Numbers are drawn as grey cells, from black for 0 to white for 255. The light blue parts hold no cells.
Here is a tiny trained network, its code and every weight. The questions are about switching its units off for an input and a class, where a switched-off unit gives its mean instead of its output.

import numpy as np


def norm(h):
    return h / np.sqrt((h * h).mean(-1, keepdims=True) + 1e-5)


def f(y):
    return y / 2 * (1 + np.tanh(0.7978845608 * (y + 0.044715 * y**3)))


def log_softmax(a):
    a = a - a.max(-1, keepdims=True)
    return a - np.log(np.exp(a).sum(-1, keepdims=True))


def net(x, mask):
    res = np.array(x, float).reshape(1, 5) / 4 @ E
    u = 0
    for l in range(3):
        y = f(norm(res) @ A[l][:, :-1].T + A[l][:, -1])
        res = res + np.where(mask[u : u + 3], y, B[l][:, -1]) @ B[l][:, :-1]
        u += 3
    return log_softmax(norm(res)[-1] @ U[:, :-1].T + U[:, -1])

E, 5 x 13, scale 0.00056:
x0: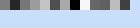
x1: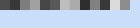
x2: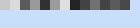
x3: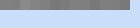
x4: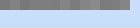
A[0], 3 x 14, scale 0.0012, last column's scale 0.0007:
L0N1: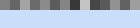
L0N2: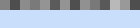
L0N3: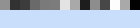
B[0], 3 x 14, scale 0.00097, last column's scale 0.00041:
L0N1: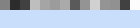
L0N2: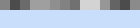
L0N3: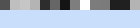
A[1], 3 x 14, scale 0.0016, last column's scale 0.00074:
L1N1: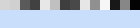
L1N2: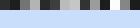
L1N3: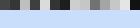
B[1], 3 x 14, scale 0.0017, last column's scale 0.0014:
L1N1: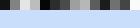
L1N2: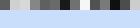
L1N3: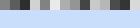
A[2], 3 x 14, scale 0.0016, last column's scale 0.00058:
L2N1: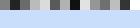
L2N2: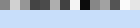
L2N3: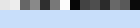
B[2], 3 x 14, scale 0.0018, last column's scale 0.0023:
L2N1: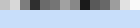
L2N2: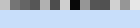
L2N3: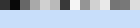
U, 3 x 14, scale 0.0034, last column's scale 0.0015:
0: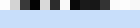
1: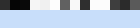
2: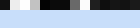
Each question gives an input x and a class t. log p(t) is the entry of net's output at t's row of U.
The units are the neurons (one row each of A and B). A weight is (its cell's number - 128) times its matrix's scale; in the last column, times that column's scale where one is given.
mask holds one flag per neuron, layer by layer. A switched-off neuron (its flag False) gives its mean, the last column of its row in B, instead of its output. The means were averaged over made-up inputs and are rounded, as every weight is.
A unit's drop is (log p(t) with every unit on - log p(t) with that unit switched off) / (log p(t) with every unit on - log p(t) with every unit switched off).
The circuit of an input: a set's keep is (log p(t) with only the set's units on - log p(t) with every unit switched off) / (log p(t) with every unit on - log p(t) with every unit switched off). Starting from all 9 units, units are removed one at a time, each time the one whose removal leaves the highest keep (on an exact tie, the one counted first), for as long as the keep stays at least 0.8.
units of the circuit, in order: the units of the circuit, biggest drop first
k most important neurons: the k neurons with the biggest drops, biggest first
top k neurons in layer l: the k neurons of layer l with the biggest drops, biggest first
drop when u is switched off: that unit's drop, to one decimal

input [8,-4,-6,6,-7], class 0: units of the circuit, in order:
(L2N1)
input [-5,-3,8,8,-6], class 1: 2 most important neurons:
(L2N3; L2N1)
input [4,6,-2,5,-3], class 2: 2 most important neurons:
(L1N2; L2N2)
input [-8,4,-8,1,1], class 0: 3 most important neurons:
(L2N2; L2N3; L1N1)
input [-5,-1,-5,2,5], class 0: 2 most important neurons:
(L2N2; L2N3)
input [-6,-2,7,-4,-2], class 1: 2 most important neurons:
(L2N3; L2N1)
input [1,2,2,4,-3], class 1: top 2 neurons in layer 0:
(L0N3; L0N2)
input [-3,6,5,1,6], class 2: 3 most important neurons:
(L1N2; L1N3; L0N3)
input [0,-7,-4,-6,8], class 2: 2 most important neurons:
(L1N1; L2N3)
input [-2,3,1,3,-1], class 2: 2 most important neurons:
(L1N2; L2N1)
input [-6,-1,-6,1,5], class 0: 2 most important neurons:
(L2N2; L2N3)
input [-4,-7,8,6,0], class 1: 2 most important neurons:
(L2N3; L1N2)
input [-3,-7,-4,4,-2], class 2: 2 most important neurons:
(L1N1; L2N3)
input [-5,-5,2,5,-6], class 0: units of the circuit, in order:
(L2N2)
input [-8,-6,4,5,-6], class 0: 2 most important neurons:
(L2N2; L1N2)
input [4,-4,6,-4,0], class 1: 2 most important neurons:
(L2N3; L2N2)
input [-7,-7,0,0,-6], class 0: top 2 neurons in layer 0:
(L0N3; L0N2)
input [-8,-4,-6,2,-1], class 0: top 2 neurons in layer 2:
(L2N2; L2N3)
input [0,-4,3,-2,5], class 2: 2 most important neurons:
(L1N1; L1N3)
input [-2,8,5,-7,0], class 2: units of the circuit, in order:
(L1N2)
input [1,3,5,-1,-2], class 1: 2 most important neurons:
(L2N3; L1N1)
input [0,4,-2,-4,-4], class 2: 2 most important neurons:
(L1N2; L2N3)
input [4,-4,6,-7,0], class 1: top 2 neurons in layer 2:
(L2N3; L2N2)
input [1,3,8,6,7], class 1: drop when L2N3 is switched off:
0.6
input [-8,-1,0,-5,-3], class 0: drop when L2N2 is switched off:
0.1
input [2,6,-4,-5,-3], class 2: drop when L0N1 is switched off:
0.0
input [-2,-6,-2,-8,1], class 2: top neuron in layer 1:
(L1N1)
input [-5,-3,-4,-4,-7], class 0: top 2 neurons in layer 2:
(L2N2; L2N3)
